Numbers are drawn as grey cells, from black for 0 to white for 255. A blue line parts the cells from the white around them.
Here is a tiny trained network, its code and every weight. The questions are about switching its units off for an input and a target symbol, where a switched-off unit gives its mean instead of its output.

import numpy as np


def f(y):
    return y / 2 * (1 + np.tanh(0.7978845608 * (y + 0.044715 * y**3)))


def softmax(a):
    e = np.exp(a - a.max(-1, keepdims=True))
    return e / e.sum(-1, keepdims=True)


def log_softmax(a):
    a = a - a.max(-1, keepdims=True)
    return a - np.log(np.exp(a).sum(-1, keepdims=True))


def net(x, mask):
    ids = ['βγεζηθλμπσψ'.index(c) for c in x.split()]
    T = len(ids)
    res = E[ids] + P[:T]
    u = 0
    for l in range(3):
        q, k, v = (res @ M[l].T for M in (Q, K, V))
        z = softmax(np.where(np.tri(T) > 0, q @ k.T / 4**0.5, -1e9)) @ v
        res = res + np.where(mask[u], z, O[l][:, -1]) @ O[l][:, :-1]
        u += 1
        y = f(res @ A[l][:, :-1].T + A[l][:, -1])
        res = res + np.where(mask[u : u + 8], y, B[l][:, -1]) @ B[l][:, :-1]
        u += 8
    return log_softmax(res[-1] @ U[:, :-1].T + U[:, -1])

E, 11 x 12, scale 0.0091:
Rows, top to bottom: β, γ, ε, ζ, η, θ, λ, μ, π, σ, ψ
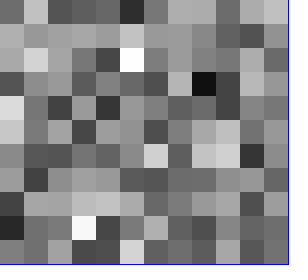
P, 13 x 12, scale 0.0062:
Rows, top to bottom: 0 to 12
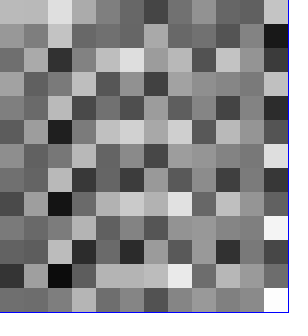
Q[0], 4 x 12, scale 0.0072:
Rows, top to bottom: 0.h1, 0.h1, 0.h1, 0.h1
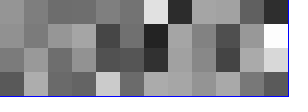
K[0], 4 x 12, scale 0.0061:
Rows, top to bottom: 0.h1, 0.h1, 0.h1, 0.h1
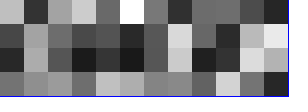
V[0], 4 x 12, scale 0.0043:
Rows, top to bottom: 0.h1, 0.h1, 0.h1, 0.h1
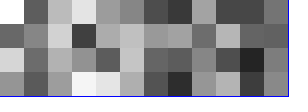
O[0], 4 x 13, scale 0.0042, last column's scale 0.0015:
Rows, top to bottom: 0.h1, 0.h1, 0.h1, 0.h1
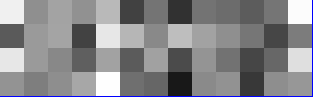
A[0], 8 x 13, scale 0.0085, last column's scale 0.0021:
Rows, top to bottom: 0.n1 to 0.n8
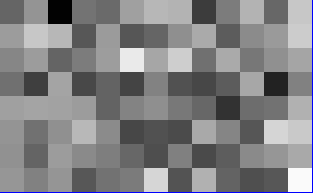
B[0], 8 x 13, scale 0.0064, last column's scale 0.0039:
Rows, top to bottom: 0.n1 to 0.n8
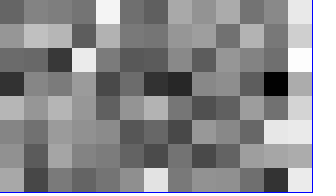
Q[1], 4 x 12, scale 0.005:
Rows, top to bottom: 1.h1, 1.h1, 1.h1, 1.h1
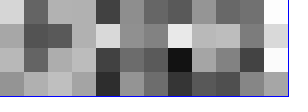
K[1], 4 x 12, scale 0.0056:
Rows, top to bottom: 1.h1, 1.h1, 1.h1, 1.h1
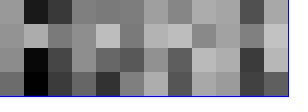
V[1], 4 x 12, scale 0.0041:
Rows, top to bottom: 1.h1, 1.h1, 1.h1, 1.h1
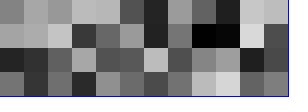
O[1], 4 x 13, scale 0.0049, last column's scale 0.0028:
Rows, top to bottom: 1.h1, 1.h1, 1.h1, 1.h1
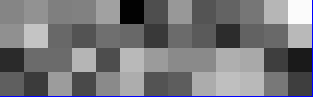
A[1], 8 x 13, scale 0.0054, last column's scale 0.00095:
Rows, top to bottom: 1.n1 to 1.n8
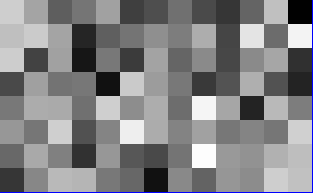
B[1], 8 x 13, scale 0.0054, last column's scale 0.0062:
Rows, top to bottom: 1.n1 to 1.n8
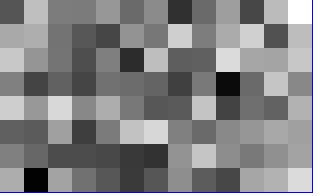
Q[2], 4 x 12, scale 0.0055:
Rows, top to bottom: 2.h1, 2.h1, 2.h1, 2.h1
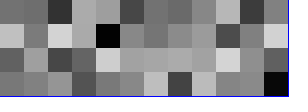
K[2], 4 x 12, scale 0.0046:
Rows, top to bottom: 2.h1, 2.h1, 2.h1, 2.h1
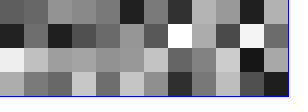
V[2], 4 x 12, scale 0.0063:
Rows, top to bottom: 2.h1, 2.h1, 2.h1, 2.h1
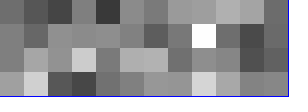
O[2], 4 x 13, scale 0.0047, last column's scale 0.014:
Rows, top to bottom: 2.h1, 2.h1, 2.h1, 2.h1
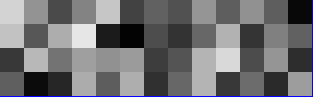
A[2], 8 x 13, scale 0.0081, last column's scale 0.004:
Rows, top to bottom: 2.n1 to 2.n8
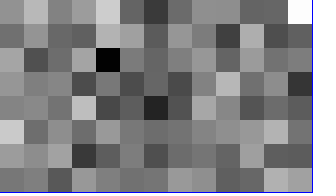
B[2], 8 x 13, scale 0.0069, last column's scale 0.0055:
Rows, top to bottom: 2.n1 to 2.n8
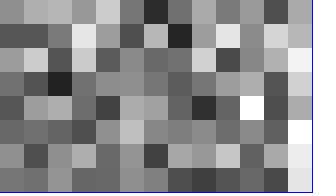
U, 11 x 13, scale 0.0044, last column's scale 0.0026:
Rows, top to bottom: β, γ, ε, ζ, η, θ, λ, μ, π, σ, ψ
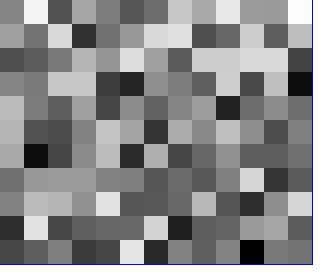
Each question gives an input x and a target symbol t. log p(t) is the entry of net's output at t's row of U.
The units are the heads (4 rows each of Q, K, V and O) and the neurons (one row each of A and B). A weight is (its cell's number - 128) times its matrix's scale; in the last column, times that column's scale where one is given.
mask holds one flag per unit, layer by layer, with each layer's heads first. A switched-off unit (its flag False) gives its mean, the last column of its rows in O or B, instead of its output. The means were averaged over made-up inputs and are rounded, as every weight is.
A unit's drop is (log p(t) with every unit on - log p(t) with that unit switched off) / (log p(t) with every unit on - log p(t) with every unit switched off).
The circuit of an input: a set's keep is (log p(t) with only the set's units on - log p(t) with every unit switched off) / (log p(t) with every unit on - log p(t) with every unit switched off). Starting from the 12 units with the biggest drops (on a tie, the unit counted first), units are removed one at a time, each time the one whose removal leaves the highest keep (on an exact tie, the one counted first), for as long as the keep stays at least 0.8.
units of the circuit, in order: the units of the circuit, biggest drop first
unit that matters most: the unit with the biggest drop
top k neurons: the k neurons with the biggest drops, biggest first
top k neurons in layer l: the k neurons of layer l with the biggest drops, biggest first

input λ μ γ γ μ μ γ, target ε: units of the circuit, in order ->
[1.h1, 0.n8, 0.n6]
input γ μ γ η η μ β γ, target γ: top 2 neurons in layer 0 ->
[0.n8, 0.n3]
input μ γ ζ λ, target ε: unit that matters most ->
1.h1
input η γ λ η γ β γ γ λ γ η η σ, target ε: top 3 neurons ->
[0.n3, 0.n2, 0.n5]
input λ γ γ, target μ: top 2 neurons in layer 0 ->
[0.n3, 0.n6]
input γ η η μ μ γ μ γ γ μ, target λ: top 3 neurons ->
[0.n6, 2.n4, 1.n8]
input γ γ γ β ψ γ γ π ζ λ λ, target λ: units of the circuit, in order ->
[0.n8, 2.h1, 1.n3, 2.n4]
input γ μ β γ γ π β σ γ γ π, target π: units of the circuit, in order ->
[2.h1, 1.n5, 2.n1, 0.h1]
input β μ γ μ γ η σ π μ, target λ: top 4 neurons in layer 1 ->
[1.n2, 1.n7, 1.n3, 1.n1]
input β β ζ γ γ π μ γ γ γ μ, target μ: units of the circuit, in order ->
[0.n4, 2.h1, 2.n5, 2.n1]
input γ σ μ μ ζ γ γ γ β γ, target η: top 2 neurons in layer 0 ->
[0.n1, 0.n8]
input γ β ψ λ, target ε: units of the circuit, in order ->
[1.h1, 0.n6, 0.n2]
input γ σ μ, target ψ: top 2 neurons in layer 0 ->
[0.n5, 0.n2]
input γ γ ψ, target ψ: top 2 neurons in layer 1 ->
[1.n5, 1.n3]
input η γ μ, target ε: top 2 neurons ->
[2.n2, 1.n3]
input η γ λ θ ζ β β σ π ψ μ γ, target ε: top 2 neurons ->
[2.n2, 1.n3]
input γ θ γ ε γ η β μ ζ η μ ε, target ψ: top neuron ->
[1.n5]
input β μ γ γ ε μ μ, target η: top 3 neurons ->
[1.n7, 2.n3, 0.n2]
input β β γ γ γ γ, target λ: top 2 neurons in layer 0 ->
[0.n3, 0.n2]
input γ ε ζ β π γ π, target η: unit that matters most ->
1.n7
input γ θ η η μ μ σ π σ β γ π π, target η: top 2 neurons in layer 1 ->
[1.n8, 1.n7]
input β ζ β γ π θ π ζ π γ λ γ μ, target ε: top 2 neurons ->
[0.n8, 0.n1]
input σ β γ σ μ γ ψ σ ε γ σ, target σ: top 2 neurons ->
[0.n4, 1.n4]
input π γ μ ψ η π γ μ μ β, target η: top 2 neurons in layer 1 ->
[1.n7, 1.n8]
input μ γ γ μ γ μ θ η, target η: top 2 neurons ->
[0.n4, 2.n3]
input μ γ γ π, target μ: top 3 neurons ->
[2.n5, 1.n5, 0.n6]
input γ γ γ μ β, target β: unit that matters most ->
1.n2
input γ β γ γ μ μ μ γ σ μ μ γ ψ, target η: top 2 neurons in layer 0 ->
[0.n1, 0.n8]
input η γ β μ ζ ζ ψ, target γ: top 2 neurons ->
[1.n8, 0.n4]
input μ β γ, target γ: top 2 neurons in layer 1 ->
[1.n8, 1.n3]
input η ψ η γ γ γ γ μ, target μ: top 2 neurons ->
[0.n4, 2.n5]
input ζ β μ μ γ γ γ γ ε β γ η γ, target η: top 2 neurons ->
[2.n3, 1.n7]
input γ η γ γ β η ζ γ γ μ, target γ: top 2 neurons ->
[1.n8, 0.n7]
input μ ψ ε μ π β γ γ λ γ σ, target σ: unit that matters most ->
0.n4
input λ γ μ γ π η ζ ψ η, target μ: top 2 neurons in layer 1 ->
[1.n5, 1.n8]
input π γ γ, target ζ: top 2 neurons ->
[1.n5, 0.n3]
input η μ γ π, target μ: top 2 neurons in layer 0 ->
[0.n6, 0.n8]
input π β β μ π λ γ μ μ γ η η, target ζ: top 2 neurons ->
[1.n5, 0.n6]
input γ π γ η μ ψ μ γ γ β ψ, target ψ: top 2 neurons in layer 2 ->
[2.n7, 2.n2]
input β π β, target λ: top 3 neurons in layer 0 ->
[0.n1, 0.n2, 0.n3]
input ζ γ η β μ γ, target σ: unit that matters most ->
1.h1
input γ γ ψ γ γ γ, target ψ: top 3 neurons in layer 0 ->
[0.n2, 0.n5, 0.n3]
